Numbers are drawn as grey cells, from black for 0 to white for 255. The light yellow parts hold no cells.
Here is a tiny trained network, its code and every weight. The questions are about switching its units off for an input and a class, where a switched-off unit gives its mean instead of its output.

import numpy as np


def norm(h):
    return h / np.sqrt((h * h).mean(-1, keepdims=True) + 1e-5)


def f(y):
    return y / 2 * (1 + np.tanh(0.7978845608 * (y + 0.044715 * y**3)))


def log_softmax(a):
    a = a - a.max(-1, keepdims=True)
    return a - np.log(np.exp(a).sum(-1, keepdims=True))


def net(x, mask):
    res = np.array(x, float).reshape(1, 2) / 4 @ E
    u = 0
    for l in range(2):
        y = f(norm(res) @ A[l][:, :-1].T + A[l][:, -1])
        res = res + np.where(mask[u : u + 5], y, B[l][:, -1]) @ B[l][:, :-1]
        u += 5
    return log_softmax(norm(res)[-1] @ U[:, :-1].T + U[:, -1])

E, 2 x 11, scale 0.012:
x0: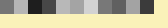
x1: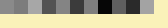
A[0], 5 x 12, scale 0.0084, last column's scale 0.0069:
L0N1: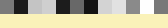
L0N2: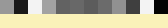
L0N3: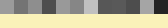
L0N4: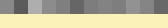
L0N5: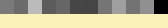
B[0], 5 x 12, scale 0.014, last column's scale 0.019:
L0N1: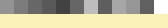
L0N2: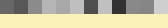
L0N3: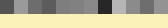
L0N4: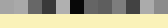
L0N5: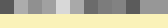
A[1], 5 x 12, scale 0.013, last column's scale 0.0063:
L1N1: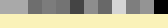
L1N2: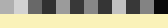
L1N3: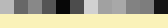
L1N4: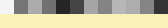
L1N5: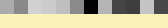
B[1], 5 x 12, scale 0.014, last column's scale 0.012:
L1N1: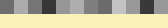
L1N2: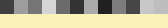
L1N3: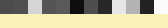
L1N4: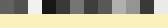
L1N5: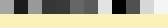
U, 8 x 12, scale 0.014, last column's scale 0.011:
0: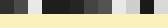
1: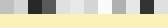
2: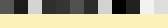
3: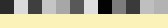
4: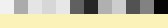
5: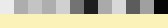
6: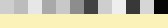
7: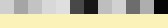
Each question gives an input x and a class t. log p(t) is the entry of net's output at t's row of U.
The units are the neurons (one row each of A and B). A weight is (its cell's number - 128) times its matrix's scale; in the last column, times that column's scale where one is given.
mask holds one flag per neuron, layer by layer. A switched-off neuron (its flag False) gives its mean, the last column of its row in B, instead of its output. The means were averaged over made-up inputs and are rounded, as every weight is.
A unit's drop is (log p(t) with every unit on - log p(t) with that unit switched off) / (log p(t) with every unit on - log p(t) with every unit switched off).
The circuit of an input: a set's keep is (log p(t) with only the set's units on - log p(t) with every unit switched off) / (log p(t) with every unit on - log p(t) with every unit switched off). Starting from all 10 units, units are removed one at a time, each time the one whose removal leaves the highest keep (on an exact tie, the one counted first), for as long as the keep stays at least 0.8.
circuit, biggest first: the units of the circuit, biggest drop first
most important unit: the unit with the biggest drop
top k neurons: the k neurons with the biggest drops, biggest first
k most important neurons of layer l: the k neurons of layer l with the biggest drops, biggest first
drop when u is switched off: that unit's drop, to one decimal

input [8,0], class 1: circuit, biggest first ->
L1N3, L1N4
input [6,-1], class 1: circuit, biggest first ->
L1N3, L1N4
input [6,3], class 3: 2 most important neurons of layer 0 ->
L0N1, L0N2
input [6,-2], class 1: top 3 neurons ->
L0N1, L1N3, L1N5
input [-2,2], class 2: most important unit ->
L0N2
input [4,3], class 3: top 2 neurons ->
L0N1, L0N2
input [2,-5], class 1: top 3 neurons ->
L0N1, L1N3, L0N2
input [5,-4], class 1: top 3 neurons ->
L0N1, L1N3, L1N5
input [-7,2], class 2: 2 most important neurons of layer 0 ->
L0N2, L0N5
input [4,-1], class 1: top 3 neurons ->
L0N1, L1N3, L1N5
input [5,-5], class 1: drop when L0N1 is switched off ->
0.9
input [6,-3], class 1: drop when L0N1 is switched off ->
0.9
